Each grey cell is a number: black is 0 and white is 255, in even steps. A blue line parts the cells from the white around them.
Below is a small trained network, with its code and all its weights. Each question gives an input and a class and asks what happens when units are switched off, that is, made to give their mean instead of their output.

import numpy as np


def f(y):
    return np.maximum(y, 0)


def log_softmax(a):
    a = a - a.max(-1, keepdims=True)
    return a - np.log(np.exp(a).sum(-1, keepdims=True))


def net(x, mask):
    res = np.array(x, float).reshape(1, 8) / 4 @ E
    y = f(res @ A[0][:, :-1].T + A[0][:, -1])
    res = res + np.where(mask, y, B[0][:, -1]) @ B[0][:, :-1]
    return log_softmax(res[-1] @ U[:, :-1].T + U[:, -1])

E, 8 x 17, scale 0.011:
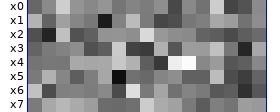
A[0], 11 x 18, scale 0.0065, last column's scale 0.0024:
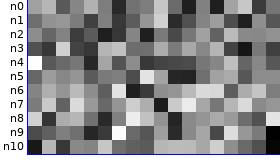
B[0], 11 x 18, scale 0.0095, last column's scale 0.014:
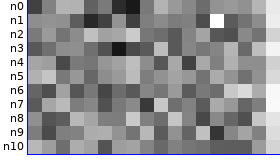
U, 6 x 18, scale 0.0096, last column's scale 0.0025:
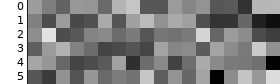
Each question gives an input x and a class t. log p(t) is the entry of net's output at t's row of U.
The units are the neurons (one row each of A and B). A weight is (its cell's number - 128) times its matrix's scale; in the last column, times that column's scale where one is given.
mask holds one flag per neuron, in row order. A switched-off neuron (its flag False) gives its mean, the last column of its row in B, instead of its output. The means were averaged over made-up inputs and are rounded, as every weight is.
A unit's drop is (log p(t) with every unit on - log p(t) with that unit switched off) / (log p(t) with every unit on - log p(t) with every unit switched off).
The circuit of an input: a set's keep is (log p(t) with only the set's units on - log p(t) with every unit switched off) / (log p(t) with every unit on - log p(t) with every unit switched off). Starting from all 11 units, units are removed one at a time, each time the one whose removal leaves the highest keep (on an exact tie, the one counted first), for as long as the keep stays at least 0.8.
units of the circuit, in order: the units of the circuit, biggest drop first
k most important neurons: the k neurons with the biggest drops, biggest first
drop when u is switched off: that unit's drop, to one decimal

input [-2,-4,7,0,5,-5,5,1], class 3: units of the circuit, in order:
(n3)
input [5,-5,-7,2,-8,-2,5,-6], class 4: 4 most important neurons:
(n1, n4, n3, n7)
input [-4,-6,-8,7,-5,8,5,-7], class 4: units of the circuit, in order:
(n1, n4, n7)
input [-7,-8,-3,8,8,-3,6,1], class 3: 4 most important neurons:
(n6, n7, n2, n8)
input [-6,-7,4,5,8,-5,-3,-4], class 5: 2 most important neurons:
(n9, n1)
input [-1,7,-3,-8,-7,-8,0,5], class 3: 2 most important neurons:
(n0, n7)
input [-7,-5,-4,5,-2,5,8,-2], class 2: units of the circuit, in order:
(n4, n8)
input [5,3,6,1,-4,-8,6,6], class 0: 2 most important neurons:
(n8, n0)
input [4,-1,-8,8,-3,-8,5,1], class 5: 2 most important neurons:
(n6, n9)
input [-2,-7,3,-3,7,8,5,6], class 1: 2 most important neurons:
(n8, n4)
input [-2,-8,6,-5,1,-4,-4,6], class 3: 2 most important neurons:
(n9, n7)
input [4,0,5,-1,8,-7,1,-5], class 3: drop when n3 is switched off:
0.2
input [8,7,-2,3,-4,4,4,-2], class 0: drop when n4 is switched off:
0.4
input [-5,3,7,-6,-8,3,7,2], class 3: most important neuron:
(n0)
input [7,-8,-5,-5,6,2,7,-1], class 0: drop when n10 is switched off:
0.1
